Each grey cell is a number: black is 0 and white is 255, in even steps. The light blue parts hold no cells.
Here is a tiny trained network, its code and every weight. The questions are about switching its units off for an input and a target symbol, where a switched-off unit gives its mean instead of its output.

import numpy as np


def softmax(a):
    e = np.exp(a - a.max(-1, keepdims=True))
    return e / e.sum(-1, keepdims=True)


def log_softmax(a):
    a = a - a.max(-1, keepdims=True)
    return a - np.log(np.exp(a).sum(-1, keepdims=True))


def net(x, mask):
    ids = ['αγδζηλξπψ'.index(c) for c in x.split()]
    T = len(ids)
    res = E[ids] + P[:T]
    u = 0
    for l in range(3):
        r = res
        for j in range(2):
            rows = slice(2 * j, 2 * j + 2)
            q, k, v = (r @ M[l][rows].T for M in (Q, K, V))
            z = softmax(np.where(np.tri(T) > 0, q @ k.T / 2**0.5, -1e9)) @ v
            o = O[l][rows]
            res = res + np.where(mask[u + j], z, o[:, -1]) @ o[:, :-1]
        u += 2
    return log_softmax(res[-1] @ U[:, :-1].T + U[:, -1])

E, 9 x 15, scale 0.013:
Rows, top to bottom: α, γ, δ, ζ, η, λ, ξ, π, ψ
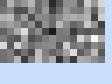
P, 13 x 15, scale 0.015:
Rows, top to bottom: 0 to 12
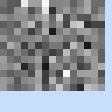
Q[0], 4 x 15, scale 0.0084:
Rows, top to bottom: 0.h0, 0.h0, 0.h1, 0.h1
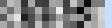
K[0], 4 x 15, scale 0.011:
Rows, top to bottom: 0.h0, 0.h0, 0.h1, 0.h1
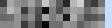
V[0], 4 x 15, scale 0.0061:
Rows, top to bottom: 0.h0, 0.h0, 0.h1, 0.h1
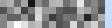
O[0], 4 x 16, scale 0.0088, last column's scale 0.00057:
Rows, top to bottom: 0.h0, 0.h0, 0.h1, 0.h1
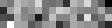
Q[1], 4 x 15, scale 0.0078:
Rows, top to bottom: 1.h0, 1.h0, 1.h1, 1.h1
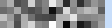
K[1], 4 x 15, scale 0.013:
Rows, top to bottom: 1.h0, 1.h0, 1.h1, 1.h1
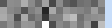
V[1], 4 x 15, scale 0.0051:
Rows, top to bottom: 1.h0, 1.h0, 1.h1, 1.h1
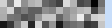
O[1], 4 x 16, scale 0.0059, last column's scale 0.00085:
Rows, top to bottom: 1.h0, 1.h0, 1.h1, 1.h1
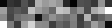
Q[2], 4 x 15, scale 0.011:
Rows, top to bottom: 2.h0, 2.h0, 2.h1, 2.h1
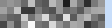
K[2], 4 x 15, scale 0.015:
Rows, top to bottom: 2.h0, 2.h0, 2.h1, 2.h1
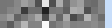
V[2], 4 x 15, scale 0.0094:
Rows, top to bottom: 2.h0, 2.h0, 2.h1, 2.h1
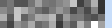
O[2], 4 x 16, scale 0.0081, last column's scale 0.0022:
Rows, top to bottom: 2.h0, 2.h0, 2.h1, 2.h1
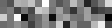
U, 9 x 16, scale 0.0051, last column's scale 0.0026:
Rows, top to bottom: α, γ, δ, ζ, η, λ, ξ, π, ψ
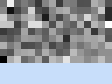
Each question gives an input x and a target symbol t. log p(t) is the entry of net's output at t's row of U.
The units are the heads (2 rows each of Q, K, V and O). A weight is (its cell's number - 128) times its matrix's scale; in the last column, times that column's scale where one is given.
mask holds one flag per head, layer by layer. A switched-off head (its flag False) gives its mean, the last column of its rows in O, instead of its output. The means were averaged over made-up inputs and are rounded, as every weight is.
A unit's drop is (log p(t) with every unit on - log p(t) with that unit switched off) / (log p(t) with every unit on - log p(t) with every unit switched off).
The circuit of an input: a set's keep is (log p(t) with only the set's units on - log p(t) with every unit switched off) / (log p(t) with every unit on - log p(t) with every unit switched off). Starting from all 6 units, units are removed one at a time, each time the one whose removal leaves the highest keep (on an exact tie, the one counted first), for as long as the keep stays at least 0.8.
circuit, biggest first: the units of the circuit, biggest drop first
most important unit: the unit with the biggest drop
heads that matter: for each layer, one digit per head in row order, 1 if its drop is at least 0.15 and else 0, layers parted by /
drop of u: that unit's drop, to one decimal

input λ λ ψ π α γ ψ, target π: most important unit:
2.h0
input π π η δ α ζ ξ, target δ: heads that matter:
10 / 00 / 11
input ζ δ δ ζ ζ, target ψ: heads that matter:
00 / 01 / 00
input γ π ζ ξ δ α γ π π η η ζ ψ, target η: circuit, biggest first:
[2.h0, 0.h1]
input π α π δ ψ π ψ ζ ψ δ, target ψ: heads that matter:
10 / 00 / 00
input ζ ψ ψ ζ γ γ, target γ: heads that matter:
11 / 00 / 00
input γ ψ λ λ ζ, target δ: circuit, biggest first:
[1.h0, 2.h0]
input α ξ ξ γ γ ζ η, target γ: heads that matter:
01 / 00 / 00
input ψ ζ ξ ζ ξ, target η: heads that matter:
00 / 10 / 10
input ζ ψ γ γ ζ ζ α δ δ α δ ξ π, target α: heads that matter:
11 / 00 / 00
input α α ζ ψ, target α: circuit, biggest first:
[0.h0, 0.h1]
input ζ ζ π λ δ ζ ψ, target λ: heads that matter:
10 / 00 / 01
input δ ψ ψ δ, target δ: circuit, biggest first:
[2.h0, 2.h1]
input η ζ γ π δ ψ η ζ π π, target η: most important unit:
2.h0
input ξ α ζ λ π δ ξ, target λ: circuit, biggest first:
[2.h1, 0.h0]
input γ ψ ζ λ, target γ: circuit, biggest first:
[0.h1, 0.h0]
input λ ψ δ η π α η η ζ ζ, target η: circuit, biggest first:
[2.h0, 1.h0]
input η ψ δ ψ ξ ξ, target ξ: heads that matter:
00 / 00 / 01
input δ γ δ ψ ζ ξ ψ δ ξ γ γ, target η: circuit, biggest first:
[1.h0, 2.h0]
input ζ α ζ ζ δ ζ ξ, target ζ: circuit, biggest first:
[0.h1]
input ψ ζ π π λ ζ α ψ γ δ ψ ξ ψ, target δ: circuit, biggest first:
[2.h1, 0.h0, 2.h0]
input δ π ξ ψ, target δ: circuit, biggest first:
[2.h0, 2.h1]
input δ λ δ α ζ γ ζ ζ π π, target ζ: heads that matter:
01 / 00 / 00
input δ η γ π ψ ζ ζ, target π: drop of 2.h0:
0.7
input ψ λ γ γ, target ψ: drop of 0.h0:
0.8
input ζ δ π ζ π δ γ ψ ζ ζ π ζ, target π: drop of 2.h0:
0.9
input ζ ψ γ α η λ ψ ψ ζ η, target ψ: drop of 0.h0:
1.0
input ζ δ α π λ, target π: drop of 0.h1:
0.0
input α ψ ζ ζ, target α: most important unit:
0.h0
